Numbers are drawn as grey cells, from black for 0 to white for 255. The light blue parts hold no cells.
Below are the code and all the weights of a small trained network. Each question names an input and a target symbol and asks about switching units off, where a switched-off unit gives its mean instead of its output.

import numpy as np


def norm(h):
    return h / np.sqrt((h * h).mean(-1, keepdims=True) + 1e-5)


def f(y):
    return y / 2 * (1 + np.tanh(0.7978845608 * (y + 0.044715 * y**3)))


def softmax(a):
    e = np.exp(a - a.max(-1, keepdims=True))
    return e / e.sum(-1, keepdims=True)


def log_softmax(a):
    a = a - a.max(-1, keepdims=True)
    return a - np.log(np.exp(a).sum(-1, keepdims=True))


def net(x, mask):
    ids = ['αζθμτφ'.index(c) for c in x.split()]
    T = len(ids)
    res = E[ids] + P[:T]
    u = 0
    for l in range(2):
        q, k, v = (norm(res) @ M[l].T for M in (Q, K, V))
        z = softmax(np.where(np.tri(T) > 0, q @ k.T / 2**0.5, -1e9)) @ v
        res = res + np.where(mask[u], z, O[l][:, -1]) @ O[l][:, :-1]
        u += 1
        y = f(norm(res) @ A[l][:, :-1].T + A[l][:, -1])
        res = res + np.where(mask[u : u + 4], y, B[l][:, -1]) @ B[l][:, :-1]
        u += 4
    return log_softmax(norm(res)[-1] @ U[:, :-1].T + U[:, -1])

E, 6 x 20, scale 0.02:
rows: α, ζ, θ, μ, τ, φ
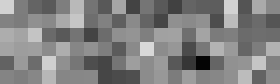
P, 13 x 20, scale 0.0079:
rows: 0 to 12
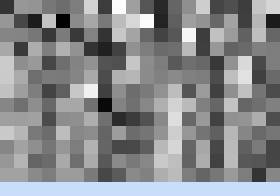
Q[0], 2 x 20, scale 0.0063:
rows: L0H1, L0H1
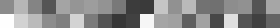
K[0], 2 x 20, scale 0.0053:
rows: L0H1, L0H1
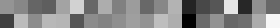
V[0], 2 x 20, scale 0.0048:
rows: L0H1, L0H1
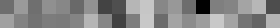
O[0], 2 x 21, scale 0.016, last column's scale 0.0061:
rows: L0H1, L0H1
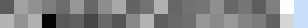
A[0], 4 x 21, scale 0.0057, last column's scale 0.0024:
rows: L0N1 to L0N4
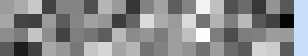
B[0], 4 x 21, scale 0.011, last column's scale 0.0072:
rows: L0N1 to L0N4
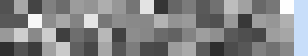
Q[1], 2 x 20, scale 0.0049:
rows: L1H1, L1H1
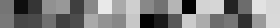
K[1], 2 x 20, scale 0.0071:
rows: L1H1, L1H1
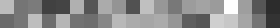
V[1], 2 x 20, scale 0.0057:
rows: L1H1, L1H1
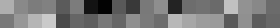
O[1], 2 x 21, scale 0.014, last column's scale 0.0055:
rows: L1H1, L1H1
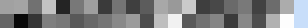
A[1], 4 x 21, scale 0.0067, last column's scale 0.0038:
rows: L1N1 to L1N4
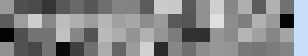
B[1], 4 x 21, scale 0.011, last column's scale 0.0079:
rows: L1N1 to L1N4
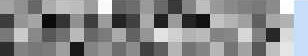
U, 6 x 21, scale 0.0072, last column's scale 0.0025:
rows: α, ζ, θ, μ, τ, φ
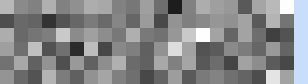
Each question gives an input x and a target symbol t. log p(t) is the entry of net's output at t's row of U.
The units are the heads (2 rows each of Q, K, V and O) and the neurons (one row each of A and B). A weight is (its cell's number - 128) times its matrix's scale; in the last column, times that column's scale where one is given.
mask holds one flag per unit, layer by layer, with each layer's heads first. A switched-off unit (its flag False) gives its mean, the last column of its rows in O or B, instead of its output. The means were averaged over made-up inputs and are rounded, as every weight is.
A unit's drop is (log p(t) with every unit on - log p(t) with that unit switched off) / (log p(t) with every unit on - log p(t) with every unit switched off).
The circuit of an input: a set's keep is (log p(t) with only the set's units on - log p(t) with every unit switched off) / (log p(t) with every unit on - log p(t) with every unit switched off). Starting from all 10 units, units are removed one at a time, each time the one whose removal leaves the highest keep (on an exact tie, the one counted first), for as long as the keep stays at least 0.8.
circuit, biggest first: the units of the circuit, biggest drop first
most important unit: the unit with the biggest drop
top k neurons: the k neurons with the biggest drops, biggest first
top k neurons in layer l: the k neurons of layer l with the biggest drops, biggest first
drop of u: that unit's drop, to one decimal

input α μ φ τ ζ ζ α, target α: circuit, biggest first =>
[L0H1 L1H1]
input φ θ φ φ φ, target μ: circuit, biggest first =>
[L0N2 L0H1]
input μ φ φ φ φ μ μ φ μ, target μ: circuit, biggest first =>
[L1H1 L1N1]
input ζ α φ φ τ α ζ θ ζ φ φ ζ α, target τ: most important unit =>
L1N3
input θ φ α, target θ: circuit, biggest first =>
[L1H1 L0H1 L1N3]
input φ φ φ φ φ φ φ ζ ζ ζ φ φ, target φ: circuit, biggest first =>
[L1H1 L0N3 L1N1]
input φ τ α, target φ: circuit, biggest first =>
[L0H1 L1N3 L0N1]
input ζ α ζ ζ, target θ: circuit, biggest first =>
[L0H1 L1H1 L0N1]
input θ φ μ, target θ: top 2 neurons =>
[L0N3 L1N3]
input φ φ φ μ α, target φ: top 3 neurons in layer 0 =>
[L0N3 L0N1 L0N2]
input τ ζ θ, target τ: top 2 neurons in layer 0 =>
[L0N2 L0N1]
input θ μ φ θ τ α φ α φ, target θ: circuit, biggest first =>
[L0H1 L1H1 L1N3]
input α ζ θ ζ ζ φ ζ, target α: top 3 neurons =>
[L0N4 L1N3 L1N4]
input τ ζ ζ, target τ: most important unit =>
L0H1
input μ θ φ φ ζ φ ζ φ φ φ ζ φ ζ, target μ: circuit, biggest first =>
[L1H1 L1N1 L0H1]
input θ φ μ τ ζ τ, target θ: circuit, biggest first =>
[L0H1 L1H1 L1N3]
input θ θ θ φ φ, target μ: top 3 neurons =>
[L0N2 L1N1 L0N1]
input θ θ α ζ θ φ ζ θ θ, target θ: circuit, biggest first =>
[L0H1 L1H1]
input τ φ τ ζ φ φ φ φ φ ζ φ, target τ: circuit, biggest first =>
[L0H1 L1H1 L1N3]
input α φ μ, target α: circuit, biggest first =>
[L1H1]
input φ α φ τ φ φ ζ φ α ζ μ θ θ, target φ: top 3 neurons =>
[L0N3 L1N1 L1N3]
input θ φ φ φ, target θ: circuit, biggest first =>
[L1H1 L0H1]
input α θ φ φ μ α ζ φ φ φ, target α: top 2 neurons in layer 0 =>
[L0N4 L0N3]
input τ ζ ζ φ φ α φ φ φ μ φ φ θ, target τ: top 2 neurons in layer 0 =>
[L0N1 L0N2]
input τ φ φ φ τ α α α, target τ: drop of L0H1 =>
0.3
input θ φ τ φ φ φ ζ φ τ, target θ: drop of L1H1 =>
0.5
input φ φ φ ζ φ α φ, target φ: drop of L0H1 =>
0.1
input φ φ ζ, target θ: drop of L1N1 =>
0.0
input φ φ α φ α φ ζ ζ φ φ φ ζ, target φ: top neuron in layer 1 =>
[L1N3]
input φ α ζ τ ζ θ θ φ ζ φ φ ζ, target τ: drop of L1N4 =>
0.2
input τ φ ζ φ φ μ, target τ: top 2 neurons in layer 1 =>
[L1N3 L1N4]
